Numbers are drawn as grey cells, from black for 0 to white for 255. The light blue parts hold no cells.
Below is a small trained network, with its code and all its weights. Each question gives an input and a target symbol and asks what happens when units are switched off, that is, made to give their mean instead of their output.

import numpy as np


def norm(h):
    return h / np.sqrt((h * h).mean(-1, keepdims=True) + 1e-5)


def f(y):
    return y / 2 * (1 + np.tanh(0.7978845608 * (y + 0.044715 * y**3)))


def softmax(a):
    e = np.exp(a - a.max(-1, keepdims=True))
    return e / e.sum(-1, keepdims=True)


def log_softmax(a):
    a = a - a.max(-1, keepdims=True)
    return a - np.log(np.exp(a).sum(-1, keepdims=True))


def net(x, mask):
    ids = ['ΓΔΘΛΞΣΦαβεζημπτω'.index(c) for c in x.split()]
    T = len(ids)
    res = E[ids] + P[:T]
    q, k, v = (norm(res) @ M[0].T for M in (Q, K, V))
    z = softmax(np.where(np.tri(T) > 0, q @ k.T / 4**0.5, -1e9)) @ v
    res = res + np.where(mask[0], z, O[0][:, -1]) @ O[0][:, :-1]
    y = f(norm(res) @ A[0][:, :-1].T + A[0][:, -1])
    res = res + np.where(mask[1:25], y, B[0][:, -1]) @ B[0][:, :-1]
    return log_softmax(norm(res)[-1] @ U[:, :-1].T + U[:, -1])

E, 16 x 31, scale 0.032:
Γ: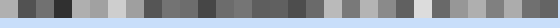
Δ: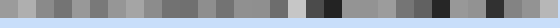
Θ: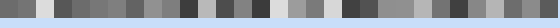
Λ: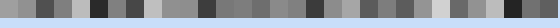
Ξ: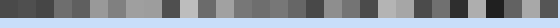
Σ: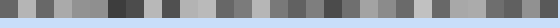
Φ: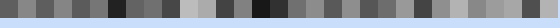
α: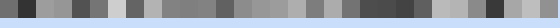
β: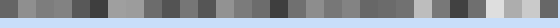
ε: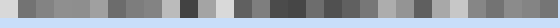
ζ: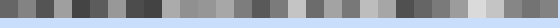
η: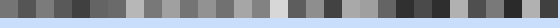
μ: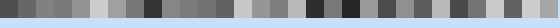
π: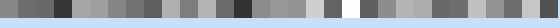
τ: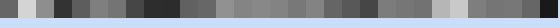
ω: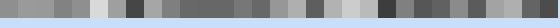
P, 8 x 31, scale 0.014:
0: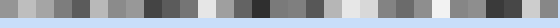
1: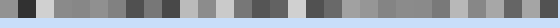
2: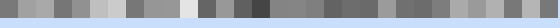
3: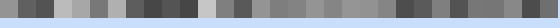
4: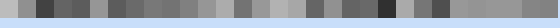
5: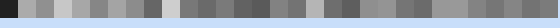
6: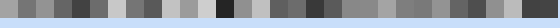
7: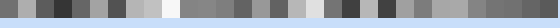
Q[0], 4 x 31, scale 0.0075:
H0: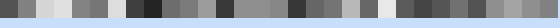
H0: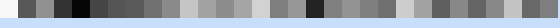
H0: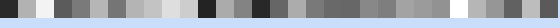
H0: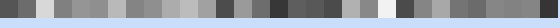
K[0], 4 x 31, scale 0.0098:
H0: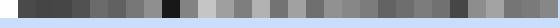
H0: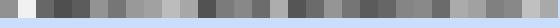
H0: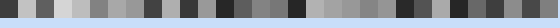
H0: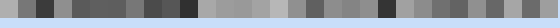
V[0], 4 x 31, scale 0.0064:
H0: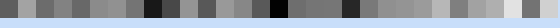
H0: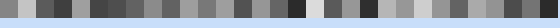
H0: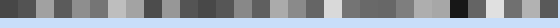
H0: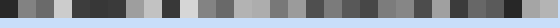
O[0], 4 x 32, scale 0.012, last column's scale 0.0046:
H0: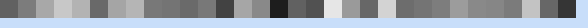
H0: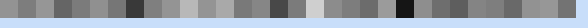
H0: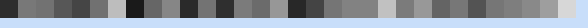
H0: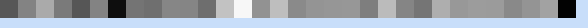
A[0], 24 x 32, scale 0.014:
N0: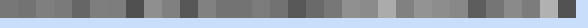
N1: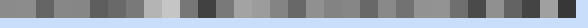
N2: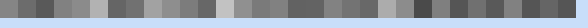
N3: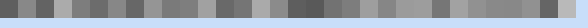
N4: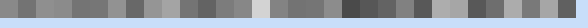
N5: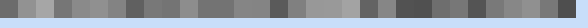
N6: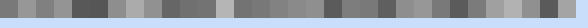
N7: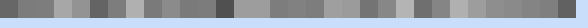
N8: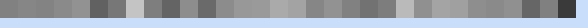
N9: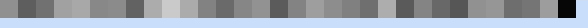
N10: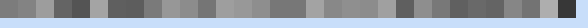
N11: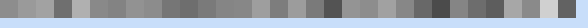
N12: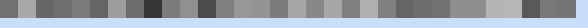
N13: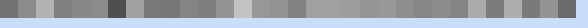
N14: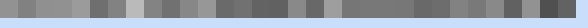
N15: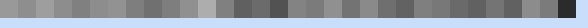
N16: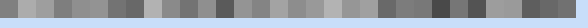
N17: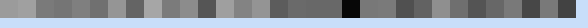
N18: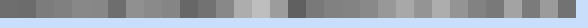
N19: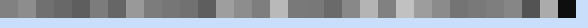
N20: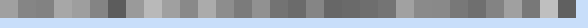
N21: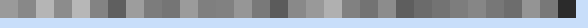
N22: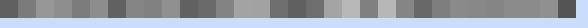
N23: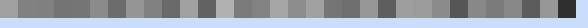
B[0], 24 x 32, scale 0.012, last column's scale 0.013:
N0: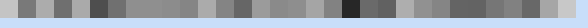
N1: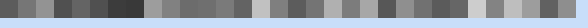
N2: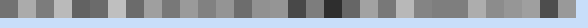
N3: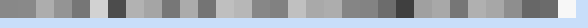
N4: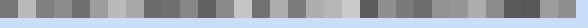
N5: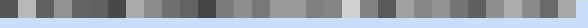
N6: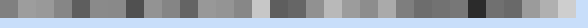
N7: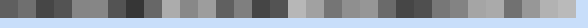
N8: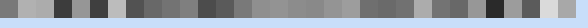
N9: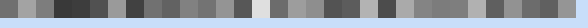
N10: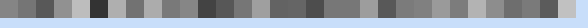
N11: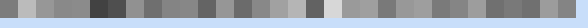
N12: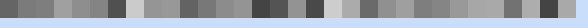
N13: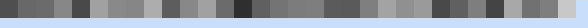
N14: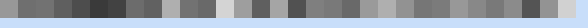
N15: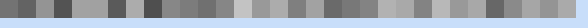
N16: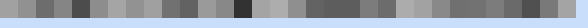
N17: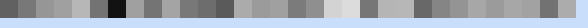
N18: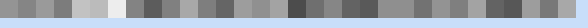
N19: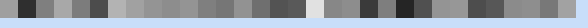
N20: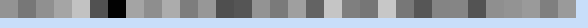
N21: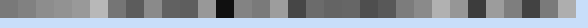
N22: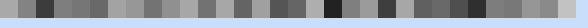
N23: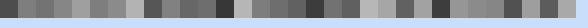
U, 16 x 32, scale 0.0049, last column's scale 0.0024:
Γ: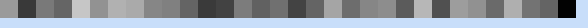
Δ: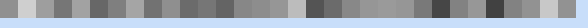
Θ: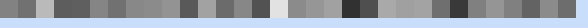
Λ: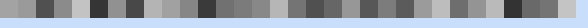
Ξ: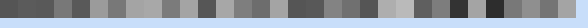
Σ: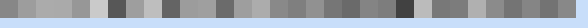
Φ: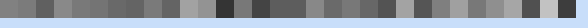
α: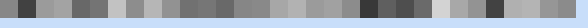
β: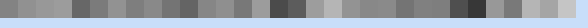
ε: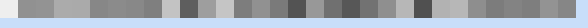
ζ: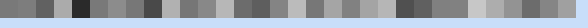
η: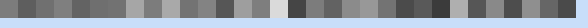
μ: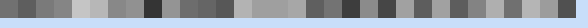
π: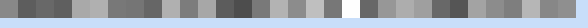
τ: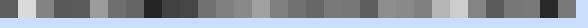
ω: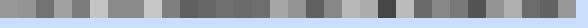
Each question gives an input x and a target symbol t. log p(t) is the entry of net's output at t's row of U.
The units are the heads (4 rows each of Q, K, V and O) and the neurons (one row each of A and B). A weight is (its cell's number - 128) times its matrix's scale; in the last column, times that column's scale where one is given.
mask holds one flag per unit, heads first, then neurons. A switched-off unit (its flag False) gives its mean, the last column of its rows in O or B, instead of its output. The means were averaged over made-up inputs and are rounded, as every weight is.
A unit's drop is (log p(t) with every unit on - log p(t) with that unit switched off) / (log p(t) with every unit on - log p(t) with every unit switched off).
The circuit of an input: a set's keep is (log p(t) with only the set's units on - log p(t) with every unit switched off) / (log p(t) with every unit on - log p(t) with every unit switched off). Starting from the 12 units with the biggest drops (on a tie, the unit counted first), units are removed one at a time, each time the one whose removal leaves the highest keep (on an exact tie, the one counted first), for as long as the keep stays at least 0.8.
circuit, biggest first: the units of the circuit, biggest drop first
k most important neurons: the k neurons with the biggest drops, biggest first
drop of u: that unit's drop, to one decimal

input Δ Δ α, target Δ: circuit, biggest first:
[H0 N8 N23]
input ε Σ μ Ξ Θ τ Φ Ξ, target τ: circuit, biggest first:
[H0 N9 N21 N5]
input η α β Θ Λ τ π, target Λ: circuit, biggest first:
[H0 N10]
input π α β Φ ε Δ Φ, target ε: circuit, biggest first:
[H0 N14]
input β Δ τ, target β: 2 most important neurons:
[N22 N0]
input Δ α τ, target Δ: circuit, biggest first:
[H0 N8]
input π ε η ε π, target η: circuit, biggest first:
[H0 N23 N19]
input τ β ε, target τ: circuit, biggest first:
[H0 N9 N21 N5]
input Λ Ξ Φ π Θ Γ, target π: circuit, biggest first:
[H0 N17]
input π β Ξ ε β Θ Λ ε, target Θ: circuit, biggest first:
[H0 N0]
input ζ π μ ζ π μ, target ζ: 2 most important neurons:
[N14 N7]
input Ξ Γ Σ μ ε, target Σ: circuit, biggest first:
[H0 N23]
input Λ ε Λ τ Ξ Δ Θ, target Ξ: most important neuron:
[N13]
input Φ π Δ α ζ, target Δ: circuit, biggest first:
[H0 N8]
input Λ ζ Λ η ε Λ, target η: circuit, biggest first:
[H0 N23 N19]
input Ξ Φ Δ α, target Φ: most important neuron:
[N21]
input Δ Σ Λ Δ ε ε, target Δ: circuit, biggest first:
[H0 N8 N23]
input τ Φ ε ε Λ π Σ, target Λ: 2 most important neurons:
[N10 N13]
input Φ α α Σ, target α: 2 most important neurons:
[N19 N8]
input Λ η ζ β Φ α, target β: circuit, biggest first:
[H0]
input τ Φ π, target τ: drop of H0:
0.9
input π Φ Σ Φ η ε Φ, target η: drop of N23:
0.4
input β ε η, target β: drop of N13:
0.0
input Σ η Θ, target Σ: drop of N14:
0.1
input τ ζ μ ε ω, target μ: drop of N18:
0.2
